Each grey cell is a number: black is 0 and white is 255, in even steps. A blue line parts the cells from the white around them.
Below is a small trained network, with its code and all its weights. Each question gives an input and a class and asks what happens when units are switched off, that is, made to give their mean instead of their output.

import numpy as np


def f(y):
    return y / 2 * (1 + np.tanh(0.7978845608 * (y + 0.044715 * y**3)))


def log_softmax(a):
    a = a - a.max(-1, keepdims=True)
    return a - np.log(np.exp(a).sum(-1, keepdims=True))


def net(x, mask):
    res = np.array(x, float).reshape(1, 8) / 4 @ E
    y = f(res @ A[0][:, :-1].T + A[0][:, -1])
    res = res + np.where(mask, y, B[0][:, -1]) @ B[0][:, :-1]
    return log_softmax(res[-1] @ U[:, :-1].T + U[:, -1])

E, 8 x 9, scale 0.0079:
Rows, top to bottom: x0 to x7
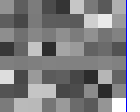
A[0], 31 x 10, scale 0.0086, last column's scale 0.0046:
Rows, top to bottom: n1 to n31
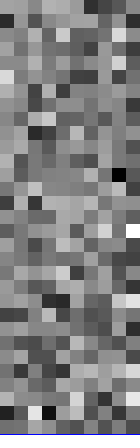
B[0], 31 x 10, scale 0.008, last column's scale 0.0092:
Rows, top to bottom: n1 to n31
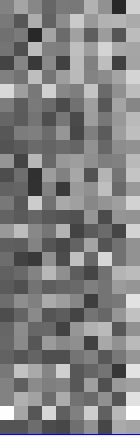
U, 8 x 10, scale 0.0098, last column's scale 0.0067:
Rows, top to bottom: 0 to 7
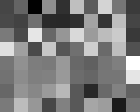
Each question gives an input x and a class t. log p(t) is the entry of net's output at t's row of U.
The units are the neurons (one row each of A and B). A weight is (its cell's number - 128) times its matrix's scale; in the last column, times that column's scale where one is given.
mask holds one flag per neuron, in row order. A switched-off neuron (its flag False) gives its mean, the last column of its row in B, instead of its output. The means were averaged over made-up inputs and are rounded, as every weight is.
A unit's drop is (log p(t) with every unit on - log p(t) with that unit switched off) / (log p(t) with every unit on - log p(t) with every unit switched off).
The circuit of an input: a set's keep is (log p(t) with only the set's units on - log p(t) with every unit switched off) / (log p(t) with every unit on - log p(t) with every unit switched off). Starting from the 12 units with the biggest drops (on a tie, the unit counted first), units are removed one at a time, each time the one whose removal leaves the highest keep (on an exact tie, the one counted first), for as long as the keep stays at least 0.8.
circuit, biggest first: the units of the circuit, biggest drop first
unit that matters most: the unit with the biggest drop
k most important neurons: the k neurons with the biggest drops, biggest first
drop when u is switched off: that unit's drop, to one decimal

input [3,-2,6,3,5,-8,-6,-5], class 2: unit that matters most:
n15
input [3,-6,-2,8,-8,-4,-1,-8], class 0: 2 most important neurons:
(n13 n25)
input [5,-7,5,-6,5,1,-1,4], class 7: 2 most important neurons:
(n30 n29)
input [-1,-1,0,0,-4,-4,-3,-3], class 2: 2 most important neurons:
(n15 n27)
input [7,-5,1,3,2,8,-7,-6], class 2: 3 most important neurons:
(n6 n4 n12)
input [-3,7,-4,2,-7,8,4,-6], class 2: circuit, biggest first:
(n6 n4)
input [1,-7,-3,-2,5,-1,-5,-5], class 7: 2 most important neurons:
(n1 n29)
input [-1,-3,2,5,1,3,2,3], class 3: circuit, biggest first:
(n30 n27)
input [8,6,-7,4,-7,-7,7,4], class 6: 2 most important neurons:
(n27 n22)
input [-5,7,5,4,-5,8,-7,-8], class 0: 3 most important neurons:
(n13 n19 n15)
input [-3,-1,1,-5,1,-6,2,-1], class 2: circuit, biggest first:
(n15 n2)
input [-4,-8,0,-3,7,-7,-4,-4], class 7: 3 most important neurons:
(n1 n6 n29)
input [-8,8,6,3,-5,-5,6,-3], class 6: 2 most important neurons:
(n17 n20)
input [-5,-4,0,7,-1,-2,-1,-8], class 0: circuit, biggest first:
(n13)
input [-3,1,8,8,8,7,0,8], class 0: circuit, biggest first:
(n3 n5)
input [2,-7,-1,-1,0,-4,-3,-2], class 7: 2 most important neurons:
(n1 n29)
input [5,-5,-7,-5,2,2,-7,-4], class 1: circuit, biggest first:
(n10 n18 n8)
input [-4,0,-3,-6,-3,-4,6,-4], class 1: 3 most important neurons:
(n30 n23 n9)
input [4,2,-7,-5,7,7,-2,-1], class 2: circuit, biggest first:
(n6 n12)
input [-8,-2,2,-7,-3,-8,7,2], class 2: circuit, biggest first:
(n15)
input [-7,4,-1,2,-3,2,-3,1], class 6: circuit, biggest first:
(n20 n17)
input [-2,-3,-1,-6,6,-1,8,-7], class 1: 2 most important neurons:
(n23 n9)
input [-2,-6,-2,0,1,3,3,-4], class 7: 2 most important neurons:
(n1 n22)
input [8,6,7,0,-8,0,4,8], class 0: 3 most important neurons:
(n5 n14 n3)
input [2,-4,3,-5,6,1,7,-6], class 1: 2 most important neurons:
(n23 n9)
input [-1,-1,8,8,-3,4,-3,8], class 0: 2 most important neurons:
(n3 n5)
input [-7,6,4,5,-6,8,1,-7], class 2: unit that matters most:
n6
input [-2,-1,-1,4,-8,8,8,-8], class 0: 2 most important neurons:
(n13 n19)
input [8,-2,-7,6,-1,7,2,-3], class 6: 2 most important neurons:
(n22 n27)
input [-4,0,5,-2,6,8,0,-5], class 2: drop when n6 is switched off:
0.2
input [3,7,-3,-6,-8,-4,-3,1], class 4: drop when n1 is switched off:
0.2
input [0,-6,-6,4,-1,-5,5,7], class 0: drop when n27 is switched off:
0.1
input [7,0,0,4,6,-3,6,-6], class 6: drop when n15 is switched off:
-0.1
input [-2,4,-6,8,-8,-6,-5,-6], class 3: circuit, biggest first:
(n30)
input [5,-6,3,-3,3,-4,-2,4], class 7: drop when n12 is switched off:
0.0
